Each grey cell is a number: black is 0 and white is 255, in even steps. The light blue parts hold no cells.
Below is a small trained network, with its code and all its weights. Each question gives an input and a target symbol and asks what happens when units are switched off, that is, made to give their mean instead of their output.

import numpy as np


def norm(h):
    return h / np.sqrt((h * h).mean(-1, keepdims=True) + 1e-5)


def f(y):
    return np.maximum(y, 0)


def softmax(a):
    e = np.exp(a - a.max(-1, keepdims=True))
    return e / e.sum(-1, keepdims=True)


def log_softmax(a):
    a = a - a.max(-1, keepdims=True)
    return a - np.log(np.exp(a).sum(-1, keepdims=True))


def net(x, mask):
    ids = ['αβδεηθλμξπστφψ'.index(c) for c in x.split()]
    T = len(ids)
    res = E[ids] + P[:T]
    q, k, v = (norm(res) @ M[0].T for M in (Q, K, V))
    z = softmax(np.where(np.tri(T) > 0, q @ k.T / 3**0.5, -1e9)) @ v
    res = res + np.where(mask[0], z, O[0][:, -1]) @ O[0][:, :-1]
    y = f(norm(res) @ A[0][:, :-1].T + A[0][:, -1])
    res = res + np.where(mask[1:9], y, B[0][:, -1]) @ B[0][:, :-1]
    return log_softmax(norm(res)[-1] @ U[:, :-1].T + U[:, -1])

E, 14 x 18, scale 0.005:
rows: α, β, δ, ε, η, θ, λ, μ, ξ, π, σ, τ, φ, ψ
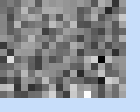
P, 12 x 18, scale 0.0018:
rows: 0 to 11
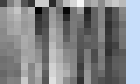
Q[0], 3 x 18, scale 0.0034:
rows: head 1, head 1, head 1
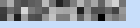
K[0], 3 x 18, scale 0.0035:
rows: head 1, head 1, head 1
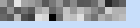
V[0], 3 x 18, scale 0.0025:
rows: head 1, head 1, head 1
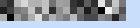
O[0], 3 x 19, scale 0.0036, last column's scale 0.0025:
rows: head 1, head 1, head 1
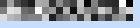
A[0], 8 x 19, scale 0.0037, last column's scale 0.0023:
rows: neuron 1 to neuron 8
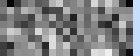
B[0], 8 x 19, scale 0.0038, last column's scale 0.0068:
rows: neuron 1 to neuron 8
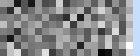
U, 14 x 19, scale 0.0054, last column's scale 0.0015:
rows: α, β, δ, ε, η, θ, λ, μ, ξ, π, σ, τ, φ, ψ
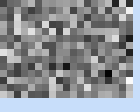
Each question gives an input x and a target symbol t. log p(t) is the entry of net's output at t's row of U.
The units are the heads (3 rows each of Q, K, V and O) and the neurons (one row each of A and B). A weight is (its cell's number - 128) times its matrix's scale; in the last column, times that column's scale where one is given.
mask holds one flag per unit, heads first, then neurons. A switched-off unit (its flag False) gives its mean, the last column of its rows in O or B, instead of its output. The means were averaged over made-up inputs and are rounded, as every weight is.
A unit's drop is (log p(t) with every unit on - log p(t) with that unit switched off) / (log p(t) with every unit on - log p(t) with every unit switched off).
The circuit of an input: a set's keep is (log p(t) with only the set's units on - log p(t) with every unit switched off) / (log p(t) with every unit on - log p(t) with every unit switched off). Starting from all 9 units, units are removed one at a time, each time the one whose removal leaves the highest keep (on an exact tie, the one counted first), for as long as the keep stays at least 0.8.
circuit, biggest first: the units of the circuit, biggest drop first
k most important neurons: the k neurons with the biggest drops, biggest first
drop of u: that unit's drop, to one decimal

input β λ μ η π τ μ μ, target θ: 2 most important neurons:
[neuron 5; neuron 3]
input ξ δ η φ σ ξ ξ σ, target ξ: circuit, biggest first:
[neuron 8; head 1]
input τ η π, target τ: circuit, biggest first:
[head 1]
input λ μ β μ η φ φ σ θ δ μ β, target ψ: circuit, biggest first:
[head 1; neuron 8; neuron 7]
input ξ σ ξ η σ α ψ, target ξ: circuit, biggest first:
[head 1; neuron 8]
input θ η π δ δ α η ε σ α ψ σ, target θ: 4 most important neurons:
[neuron 5; neuron 7; neuron 1; neuron 2]
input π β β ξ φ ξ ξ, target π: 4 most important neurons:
[neuron 3; neuron 8; neuron 5; neuron 2]
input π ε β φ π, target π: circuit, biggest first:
[head 1; neuron 5]
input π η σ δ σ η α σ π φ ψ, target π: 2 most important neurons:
[neuron 3; neuron 5]
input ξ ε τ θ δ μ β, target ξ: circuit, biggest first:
[neuron 8; head 1; neuron 7]
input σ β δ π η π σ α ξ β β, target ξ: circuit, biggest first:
[neuron 8; head 1]
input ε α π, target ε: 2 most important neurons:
[neuron 1; neuron 5]
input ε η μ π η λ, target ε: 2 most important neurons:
[neuron 1; neuron 5]
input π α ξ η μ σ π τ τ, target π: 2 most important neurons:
[neuron 5; neuron 3]
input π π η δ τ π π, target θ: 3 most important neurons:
[neuron 5; neuron 3; neuron 1]
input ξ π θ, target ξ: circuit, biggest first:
[head 1; neuron 8]
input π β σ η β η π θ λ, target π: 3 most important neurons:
[neuron 3; neuron 8; neuron 5]
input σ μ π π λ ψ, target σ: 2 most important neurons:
[neuron 7; neuron 3]
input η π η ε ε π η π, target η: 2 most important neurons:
[neuron 1; neuron 8]
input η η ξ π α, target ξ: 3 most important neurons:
[neuron 8; neuron 7; neuron 4]
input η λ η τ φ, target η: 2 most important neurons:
[neuron 1; neuron 7]
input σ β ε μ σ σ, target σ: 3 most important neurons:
[neuron 7; neuron 3; neuron 4]
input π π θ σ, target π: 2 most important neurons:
[neuron 3; neuron 8]
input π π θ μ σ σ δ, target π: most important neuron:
[neuron 3]
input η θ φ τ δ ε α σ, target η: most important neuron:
[neuron 1]
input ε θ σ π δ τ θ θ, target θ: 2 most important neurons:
[neuron 5; neuron 3]
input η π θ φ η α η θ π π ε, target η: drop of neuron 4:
-0.2
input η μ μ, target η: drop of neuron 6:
0.1
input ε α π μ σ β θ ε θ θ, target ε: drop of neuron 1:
0.2
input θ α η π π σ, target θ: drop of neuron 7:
0.2
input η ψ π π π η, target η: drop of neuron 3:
0.2
